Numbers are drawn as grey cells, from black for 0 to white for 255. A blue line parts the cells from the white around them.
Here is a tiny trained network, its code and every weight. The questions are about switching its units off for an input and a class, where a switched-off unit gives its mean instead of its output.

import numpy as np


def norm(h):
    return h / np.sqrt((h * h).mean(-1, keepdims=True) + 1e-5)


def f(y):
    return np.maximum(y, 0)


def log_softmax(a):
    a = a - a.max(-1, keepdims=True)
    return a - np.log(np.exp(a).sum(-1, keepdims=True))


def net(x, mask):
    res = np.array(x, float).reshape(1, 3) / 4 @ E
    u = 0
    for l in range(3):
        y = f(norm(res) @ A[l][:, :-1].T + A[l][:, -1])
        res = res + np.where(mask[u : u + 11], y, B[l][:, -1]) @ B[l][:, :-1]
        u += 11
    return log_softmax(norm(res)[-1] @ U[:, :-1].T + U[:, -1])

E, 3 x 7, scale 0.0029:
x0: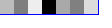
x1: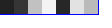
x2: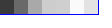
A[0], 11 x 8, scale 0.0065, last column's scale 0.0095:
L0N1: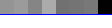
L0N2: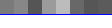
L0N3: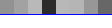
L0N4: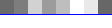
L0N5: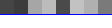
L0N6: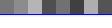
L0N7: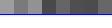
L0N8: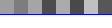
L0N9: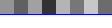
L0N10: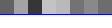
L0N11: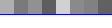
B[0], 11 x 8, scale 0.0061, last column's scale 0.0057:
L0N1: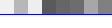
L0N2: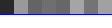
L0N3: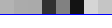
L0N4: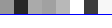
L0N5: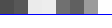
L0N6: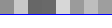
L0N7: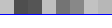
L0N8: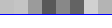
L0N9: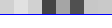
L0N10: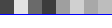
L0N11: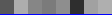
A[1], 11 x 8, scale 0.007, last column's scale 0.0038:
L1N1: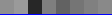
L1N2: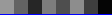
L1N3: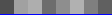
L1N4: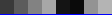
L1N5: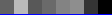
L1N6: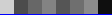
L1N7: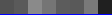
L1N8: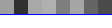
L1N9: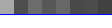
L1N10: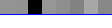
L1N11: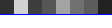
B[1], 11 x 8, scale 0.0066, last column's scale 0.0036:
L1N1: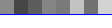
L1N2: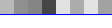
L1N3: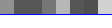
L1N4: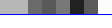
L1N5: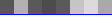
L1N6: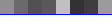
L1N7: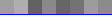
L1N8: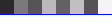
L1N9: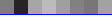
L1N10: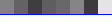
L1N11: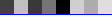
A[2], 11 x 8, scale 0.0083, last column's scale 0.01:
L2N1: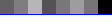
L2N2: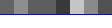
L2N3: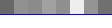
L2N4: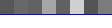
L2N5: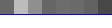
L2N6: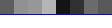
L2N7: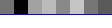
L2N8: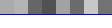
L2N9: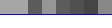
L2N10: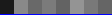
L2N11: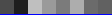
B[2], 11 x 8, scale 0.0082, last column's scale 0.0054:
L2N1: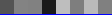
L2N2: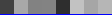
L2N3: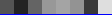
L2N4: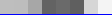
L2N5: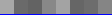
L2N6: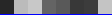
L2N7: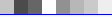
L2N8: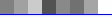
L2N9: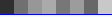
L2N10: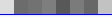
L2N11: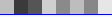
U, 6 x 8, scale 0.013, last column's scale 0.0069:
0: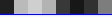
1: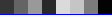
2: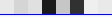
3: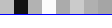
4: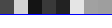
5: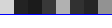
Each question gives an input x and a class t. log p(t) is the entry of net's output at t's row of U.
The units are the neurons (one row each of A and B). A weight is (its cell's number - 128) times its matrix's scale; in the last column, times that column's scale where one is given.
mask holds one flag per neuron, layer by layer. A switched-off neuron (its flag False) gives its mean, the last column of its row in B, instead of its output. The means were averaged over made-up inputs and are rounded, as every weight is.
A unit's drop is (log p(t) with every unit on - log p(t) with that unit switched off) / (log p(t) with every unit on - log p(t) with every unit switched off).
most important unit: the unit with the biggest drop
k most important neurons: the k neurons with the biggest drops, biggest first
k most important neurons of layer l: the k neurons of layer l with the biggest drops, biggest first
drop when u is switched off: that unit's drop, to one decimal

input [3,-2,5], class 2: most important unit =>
L0N3
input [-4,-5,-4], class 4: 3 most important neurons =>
[L0N5, L0N4, L0N2]
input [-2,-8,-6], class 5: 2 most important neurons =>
[L0N7, L0N10]
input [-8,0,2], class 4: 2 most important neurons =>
[L0N10, L0N4]
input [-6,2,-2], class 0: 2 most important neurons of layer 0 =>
[L0N4, L0N6]
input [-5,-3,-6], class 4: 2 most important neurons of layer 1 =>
[L1N5, L1N11]
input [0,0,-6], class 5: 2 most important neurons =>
[L0N4, L0N5]
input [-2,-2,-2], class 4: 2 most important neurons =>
[L0N5, L0N2]
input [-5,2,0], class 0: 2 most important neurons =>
[L0N4, L1N4]
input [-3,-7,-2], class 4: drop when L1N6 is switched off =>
0.0
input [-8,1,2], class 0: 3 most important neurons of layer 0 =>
[L0N4, L0N5, L0N6]
